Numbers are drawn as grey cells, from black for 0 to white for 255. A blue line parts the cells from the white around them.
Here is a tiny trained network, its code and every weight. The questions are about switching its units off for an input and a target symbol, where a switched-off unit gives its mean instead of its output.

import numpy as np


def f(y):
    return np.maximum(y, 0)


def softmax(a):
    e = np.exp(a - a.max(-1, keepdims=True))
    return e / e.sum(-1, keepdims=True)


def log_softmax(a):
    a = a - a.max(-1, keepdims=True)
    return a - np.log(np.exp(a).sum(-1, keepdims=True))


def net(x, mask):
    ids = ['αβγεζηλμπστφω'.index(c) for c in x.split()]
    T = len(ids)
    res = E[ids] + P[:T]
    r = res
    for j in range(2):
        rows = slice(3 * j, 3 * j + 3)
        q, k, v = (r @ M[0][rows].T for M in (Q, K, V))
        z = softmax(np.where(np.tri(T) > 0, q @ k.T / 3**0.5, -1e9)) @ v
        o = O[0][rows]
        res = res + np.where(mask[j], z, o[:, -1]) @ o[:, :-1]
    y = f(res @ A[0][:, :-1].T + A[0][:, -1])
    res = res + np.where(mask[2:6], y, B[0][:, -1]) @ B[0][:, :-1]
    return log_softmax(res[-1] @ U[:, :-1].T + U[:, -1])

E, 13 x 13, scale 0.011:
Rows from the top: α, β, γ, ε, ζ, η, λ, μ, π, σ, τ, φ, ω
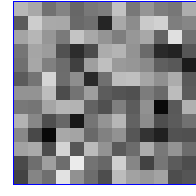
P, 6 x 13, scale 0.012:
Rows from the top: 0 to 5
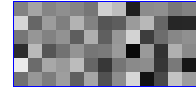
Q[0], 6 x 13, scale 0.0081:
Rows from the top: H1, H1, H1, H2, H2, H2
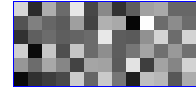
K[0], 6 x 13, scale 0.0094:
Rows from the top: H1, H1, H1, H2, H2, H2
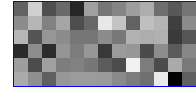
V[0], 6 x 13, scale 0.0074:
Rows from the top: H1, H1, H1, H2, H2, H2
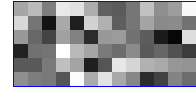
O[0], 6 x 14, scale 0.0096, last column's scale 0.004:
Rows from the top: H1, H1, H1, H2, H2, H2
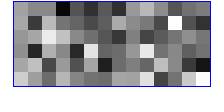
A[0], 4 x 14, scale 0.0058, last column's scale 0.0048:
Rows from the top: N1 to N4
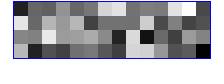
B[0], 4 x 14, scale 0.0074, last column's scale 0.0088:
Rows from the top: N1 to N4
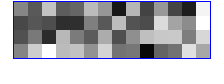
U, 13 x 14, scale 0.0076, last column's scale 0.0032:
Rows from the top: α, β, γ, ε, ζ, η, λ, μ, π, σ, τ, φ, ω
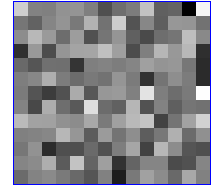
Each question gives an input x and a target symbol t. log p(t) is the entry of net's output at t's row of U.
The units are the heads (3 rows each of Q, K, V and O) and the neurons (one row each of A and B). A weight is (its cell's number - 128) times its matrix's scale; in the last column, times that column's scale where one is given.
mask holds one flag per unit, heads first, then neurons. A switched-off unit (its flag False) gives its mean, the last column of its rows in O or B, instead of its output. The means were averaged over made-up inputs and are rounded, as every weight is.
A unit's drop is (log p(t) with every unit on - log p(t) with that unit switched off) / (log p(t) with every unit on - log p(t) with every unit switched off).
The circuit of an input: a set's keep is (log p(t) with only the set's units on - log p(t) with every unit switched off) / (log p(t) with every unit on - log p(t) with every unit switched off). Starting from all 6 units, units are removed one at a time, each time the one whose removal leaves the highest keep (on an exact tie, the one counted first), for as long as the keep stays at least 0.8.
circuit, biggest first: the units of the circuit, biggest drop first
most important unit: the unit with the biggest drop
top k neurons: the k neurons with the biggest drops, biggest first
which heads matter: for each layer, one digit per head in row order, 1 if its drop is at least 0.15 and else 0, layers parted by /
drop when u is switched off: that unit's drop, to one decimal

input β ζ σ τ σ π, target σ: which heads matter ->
10
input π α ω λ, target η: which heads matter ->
10
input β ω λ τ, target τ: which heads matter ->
11
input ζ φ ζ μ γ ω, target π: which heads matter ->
01
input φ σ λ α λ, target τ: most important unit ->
N2
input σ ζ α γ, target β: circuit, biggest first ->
H2, N2, H1
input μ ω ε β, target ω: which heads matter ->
10
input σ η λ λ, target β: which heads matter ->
11
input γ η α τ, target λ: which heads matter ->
10
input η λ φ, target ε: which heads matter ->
10
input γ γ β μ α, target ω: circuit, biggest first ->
H1, N3
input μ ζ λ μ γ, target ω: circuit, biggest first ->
H1, N3
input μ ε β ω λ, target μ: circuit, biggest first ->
H2, N4
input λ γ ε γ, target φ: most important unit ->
N1
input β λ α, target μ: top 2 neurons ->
N1, N3
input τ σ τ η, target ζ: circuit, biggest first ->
H1, N2
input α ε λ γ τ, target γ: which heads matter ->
10
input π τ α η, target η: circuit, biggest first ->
H1, N1
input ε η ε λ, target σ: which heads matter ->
10
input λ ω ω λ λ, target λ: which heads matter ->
11
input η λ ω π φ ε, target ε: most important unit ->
H1
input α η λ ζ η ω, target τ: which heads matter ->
01
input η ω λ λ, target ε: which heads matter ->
11
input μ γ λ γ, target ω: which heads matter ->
10
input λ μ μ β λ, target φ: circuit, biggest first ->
H1, N4
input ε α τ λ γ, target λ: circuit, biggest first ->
H2, H1
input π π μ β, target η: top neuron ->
N1
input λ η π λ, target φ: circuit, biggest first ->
N1, H2, N2
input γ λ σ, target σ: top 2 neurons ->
N3, N2
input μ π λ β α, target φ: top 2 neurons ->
N4, N2
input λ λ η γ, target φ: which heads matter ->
01
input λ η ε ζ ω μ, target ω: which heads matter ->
10
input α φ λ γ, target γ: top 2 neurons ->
N1, N3
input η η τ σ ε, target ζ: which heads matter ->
11
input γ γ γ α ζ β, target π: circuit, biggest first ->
N2, H2
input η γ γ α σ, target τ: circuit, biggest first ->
N2, H1
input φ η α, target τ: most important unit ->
H2
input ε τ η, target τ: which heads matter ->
01
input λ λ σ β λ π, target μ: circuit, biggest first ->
N1, H1, H2
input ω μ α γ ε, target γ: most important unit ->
N4
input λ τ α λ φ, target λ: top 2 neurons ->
N1, N4
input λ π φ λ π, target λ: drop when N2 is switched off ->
0.0
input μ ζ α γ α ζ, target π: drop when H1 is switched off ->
0.1
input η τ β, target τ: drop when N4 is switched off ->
0.1
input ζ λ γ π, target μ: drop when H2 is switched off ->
0.1
